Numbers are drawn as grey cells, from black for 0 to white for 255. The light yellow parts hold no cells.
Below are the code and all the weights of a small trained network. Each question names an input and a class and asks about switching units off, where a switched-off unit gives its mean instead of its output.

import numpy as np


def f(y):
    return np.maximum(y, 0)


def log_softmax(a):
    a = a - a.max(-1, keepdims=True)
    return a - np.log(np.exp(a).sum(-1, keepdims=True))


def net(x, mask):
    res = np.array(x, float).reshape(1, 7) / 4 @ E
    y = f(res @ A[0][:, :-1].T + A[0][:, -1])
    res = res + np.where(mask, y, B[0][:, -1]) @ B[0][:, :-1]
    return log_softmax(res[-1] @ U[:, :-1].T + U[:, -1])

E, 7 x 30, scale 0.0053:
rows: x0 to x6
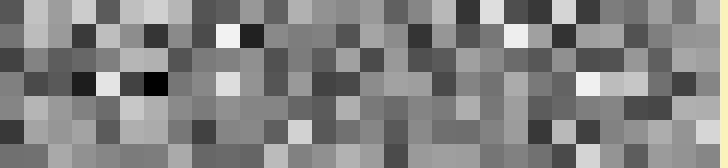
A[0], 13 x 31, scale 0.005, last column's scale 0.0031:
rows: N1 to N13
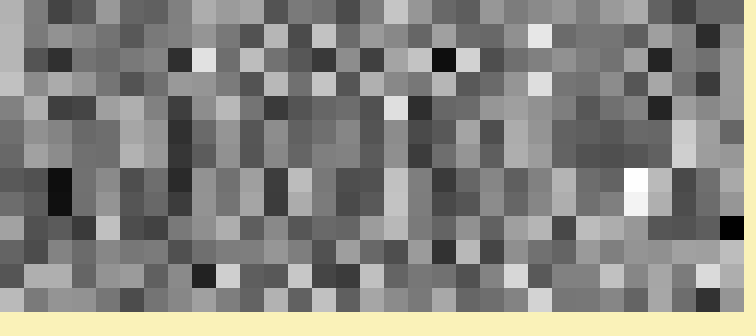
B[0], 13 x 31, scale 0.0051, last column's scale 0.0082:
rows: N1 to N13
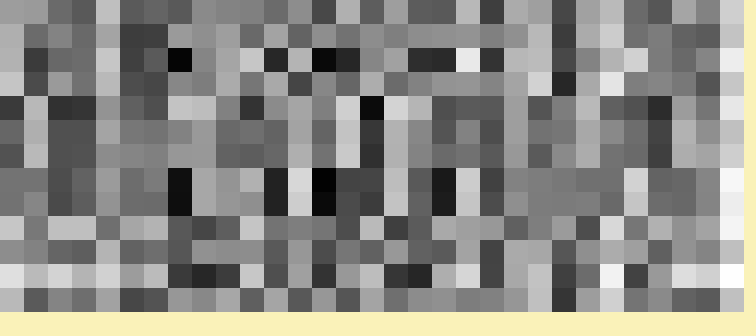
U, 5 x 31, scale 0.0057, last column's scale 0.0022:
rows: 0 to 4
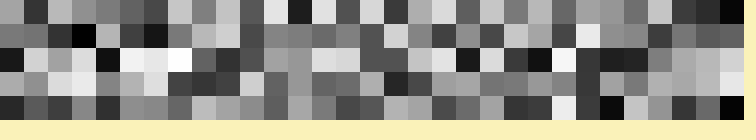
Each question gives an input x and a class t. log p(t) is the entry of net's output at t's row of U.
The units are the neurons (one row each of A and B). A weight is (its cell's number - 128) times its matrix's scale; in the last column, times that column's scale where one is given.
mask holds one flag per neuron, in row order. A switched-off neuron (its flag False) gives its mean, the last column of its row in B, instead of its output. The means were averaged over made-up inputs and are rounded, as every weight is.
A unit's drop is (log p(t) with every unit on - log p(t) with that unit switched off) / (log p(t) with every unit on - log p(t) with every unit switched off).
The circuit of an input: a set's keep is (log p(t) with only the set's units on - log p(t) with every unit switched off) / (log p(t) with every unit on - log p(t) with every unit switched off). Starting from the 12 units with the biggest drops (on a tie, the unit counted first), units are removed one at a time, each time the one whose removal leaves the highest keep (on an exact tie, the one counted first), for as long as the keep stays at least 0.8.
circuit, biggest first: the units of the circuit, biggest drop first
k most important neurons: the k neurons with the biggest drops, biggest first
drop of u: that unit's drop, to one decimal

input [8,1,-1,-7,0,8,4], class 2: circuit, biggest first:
(N3, N8)
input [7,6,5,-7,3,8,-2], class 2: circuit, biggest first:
(N3, N7)
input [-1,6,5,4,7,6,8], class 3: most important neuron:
(N12)
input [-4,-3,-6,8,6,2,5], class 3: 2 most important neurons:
(N10, N5)
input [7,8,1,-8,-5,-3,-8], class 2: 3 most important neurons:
(N3, N8, N9)
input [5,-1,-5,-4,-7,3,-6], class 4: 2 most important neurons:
(N12, N10)
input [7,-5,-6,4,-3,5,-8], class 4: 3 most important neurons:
(N9, N8, N10)
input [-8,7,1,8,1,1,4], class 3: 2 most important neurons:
(N10, N12)
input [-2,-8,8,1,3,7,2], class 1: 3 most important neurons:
(N3, N11, N10)
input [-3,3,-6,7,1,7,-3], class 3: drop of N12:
0.3
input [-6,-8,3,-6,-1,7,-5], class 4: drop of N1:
0.2
